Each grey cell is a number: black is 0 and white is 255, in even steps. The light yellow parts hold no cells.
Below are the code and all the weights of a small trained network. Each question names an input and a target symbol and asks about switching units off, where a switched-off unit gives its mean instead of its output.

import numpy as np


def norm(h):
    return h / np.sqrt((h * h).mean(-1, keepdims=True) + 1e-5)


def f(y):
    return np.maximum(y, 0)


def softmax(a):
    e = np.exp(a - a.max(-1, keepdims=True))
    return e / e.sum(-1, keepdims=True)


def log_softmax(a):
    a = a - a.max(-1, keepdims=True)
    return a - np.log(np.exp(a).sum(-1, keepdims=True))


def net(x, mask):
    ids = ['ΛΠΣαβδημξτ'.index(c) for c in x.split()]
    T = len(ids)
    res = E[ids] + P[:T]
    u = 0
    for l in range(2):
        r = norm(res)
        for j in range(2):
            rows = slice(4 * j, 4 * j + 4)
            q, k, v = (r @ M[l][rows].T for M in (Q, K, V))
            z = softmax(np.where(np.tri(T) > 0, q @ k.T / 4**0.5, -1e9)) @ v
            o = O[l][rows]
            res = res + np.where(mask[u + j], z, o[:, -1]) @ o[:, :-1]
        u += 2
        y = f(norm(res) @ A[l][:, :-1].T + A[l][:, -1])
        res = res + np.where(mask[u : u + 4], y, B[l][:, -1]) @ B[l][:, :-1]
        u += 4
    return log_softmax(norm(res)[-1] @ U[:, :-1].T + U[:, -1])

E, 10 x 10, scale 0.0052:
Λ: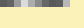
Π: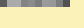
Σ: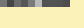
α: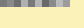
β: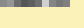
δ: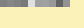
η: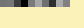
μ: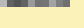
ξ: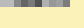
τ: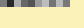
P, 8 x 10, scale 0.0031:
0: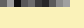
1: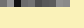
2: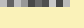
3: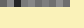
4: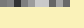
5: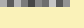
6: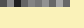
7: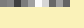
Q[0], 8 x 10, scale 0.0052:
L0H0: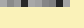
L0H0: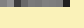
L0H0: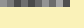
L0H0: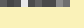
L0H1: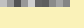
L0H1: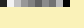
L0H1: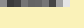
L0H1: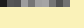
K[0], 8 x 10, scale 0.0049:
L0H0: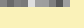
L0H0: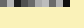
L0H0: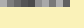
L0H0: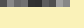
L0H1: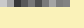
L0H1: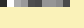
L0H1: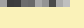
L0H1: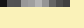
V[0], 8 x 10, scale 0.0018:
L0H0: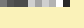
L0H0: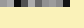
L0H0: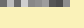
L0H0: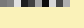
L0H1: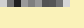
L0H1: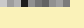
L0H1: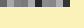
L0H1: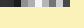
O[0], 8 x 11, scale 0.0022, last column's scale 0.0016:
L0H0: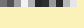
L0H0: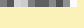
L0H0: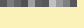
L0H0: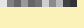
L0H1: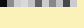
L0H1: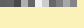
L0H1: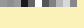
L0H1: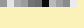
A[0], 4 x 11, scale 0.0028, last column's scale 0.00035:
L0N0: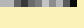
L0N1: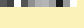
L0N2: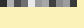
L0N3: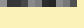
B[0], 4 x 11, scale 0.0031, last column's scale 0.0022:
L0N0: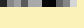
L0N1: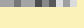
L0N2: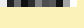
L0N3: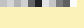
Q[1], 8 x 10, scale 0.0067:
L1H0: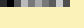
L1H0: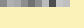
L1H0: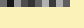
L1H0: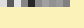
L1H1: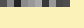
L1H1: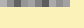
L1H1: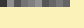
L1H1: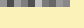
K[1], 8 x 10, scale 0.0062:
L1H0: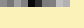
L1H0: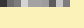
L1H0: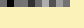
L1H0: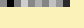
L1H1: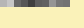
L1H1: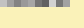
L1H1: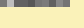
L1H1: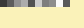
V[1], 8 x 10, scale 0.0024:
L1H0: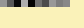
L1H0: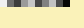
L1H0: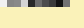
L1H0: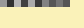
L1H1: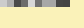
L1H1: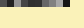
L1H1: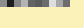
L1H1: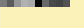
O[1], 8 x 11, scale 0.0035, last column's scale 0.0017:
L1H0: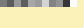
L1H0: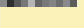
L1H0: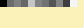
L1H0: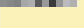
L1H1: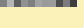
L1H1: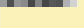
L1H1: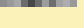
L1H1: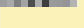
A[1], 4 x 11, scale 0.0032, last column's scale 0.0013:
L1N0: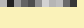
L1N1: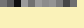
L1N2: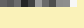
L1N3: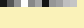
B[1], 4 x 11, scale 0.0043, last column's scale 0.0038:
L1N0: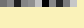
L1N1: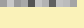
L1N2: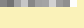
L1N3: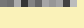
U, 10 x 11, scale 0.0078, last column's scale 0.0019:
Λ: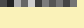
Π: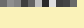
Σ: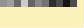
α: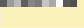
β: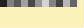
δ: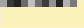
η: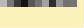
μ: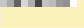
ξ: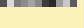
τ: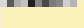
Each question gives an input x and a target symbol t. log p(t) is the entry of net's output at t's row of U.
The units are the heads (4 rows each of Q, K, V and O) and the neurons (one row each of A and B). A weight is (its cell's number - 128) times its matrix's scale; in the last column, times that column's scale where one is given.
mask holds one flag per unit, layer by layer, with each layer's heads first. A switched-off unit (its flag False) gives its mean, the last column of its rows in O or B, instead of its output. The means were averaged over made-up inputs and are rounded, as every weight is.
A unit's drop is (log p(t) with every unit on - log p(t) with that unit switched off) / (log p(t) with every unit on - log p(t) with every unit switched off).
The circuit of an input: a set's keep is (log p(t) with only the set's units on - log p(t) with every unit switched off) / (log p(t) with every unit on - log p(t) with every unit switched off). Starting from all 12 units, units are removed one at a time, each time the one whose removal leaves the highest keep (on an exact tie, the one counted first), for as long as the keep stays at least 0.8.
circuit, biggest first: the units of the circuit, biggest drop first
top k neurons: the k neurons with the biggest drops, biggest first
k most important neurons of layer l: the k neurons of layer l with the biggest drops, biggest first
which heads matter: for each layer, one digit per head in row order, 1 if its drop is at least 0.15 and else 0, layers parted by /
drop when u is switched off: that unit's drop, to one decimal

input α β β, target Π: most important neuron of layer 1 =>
(L1N0)
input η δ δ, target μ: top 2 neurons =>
(L0N1 L1N0)
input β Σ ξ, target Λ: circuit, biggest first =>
(L1H0 L0N3)
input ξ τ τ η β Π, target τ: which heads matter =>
01 / 01
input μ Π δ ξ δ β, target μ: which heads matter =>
00 / 11
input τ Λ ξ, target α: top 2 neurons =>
(L0N0 L0N2)
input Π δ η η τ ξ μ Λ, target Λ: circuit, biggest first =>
(L1N3 L1N2)
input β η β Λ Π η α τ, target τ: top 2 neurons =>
(L1N0 L0N1)
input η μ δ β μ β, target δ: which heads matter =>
00 / 10
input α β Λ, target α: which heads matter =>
10 / 00
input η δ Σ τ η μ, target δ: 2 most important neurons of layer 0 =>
(L0N0 L0N3)
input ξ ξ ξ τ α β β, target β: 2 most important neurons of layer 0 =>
(L0N0 L0N2)
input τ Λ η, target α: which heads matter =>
00 / 10
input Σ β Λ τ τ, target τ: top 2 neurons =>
(L1N0 L0N2)
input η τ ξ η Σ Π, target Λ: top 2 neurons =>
(L0N3 L0N1)
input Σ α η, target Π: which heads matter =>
01 / 10
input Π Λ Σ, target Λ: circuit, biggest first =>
(L1H0 L0H1)
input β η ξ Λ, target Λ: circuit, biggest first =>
(L1N3)
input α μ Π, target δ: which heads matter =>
01 / 10
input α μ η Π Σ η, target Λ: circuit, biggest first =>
(L1H0 L0N3 L0H1)
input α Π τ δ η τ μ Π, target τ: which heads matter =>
11 / 10
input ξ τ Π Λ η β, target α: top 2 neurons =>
(L0N0 L0N2)
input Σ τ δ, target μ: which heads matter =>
00 / 01
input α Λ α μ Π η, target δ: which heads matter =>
11 / 10
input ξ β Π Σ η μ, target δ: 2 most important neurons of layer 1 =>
(L1N0 L1N2)
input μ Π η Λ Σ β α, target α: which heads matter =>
00 / 00
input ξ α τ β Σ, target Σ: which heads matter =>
01 / 00
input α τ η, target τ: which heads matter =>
00 / 01
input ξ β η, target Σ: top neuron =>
(L0N3)
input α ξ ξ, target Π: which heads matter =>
00 / 10
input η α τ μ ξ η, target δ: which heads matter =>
10 / 10
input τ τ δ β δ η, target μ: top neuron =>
(L0N3)
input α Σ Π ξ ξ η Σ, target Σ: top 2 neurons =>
(L0N3 L1N1)
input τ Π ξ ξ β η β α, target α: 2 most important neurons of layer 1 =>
(L1N3 L1N0)
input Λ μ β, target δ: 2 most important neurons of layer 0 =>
(L0N1 L0N2)
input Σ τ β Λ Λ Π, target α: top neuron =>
(L0N1)
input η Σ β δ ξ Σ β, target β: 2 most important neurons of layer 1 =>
(L1N2 L1N0)
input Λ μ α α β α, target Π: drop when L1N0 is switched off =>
0.6
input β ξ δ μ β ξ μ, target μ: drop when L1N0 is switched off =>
0.1
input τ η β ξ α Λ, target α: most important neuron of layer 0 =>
(L0N2)
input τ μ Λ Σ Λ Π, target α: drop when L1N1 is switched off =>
-0.1
